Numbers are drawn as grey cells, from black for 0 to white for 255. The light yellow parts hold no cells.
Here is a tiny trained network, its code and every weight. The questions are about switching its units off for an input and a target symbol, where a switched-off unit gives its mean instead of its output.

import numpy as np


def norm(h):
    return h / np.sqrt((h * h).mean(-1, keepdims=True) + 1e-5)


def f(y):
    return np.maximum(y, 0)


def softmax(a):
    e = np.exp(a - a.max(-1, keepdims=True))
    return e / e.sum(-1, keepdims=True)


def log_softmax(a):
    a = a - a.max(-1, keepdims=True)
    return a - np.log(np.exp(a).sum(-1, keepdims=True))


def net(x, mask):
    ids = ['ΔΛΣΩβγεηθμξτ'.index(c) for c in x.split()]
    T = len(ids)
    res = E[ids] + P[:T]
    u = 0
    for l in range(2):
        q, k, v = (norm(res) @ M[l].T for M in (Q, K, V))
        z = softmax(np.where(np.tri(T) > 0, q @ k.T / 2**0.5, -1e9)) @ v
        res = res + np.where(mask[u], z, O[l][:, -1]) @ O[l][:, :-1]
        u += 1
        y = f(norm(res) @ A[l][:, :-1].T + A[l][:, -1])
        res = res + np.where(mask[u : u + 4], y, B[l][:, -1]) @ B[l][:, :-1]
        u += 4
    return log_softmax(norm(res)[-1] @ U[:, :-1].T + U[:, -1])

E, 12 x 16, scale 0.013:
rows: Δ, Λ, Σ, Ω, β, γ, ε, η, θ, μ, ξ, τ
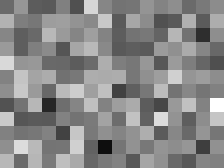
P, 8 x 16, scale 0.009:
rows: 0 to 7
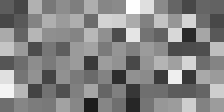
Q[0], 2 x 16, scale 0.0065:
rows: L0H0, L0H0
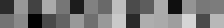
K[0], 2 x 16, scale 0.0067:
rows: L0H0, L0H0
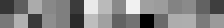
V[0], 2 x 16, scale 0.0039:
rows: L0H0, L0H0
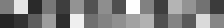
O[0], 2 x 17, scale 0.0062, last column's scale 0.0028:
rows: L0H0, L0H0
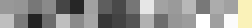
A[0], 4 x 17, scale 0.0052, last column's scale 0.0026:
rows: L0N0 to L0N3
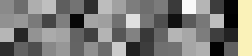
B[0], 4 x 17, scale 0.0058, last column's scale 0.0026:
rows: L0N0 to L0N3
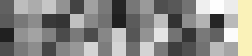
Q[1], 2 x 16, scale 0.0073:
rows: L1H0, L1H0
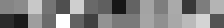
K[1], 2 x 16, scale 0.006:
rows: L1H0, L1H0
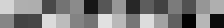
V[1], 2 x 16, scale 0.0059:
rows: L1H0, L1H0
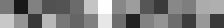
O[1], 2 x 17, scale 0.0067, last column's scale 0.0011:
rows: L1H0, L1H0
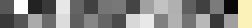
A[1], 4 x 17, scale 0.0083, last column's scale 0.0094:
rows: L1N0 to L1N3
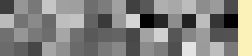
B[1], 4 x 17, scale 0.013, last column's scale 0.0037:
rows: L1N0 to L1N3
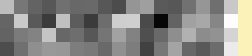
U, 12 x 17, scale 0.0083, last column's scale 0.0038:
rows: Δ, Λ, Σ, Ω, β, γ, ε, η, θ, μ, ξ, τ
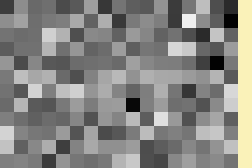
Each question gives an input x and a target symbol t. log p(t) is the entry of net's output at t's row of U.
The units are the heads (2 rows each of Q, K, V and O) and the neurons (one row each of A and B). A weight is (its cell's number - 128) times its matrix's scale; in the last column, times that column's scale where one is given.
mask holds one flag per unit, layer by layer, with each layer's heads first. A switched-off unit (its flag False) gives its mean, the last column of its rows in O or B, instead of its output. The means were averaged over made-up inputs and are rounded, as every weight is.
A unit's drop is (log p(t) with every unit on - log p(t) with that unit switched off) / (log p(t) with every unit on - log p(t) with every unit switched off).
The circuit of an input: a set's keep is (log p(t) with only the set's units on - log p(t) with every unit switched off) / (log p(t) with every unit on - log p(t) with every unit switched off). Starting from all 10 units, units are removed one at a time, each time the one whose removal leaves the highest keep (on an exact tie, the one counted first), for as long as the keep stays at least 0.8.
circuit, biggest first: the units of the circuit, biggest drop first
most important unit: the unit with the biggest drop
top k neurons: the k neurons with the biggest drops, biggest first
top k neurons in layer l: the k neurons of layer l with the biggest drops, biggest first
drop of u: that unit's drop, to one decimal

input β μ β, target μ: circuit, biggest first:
(L0H0)
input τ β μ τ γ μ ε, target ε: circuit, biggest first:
(L0H0 L1H0)
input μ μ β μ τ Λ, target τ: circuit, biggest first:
(L0H0 L1N1)
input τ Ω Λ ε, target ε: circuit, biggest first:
(L1H0 L1N1)
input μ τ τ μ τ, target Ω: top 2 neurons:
(L1N2 L1N1)
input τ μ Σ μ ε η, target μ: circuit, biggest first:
(L0H0 L1N1)
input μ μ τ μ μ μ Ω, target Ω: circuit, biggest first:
(L1H0 L1N2 L0H0)
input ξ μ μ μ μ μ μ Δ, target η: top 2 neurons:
(L0N3 L1N1)
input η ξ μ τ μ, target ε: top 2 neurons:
(L1N1 L1N2)
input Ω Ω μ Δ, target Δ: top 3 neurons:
(L0N1 L1N2 L1N1)
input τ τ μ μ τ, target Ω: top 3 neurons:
(L1N2 L1N1 L1N3)
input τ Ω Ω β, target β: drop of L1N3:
0.0
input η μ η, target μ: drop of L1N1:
0.1
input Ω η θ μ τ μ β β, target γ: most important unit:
L0N0
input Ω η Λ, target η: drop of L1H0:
0.8
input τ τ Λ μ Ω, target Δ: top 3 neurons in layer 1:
(L1N0 L1N3 L1N1)
